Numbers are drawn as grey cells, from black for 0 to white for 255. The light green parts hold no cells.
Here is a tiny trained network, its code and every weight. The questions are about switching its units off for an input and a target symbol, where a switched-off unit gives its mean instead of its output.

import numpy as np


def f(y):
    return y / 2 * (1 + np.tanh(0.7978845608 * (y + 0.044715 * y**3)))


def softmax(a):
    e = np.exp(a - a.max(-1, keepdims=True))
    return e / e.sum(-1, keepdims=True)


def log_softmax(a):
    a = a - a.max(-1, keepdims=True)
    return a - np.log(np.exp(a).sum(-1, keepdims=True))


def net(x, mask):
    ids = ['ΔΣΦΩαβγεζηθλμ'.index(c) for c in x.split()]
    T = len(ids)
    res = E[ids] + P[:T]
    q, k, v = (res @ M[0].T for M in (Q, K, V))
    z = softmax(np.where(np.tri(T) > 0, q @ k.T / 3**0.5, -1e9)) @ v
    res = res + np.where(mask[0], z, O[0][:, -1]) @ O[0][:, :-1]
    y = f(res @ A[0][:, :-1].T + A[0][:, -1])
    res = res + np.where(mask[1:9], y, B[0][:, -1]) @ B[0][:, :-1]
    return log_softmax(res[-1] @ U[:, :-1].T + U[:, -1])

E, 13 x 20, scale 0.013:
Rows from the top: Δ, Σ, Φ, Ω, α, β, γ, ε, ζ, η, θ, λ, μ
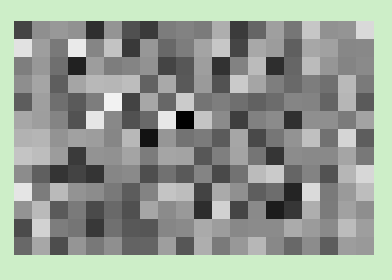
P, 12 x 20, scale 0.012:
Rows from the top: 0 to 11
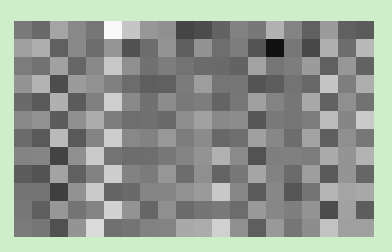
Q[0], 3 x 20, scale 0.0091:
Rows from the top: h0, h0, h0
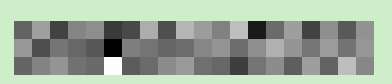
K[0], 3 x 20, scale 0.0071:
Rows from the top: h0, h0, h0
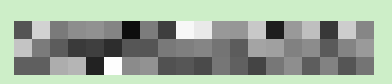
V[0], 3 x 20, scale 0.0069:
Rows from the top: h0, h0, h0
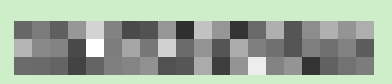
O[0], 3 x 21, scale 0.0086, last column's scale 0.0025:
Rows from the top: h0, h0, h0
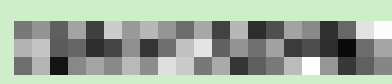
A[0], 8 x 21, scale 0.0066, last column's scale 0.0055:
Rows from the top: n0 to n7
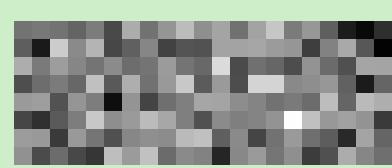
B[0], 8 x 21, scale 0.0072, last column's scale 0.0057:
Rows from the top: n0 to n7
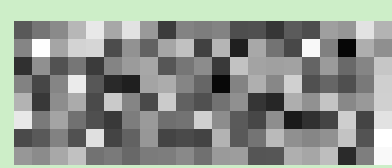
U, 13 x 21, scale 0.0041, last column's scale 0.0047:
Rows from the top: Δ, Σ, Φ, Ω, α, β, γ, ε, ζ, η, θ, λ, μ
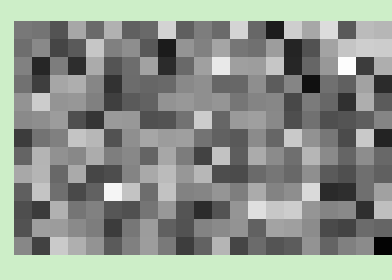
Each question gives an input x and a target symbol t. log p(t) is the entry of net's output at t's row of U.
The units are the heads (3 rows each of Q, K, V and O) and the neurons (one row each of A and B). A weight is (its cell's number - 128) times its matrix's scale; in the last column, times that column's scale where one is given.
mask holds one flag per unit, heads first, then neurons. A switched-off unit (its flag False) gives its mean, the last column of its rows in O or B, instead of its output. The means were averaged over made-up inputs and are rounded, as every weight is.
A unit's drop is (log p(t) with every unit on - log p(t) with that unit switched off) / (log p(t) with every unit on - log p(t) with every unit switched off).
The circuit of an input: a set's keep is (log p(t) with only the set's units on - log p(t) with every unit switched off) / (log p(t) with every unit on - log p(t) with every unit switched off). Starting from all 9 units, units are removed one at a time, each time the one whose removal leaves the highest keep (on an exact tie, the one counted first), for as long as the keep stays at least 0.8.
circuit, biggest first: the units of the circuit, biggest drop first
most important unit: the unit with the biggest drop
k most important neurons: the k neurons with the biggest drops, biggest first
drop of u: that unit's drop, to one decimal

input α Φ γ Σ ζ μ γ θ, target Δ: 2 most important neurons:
(n5; n4)
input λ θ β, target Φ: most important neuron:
(n5)
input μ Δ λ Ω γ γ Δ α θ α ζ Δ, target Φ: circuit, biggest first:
(h0; n5; n7)
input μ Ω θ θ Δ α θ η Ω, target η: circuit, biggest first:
(h0; n3)
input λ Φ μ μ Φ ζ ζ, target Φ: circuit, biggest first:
(h0; n5)
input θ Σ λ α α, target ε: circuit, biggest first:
(h0; n1)
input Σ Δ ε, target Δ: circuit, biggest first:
(h0; n7)
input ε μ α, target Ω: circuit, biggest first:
(h0; n3; n0)
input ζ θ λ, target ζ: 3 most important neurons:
(n5; n3; n6)
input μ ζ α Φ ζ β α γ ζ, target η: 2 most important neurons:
(n3; n5)
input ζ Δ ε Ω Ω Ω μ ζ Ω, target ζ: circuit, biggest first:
(h0; n5; n3)
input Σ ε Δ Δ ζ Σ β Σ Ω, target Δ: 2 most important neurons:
(n7; n6)
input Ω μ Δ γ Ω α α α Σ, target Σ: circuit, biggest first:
(h0; n0; n6)
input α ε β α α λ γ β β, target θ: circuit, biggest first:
(h0; n3)
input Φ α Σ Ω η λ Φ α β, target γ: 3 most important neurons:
(n0; n3; n5)
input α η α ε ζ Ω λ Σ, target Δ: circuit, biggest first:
(n4; n5)
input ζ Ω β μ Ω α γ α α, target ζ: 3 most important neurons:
(n5; n3; n6)
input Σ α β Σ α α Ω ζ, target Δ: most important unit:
n7
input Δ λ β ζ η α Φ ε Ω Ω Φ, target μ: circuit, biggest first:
(h0; n5; n1)
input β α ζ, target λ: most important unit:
n6
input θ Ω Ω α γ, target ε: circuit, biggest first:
(n1; h0)
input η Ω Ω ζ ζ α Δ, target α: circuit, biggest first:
(h0; n1)
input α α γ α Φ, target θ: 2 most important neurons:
(n3; n0)
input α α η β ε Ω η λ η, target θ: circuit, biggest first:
(h0; n3; n2)
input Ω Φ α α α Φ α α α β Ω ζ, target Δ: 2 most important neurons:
(n4; n5)
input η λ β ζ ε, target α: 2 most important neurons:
(n1; n7)
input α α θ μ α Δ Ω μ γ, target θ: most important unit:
h0
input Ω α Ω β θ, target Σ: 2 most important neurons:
(n0; n6)
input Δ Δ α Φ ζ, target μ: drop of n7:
0.2
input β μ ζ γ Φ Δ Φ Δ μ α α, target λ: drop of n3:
0.0
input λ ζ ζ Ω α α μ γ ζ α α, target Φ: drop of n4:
0.1
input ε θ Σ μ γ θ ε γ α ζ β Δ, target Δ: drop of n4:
0.6
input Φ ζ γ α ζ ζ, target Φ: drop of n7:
0.2
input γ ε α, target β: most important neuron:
(n6)
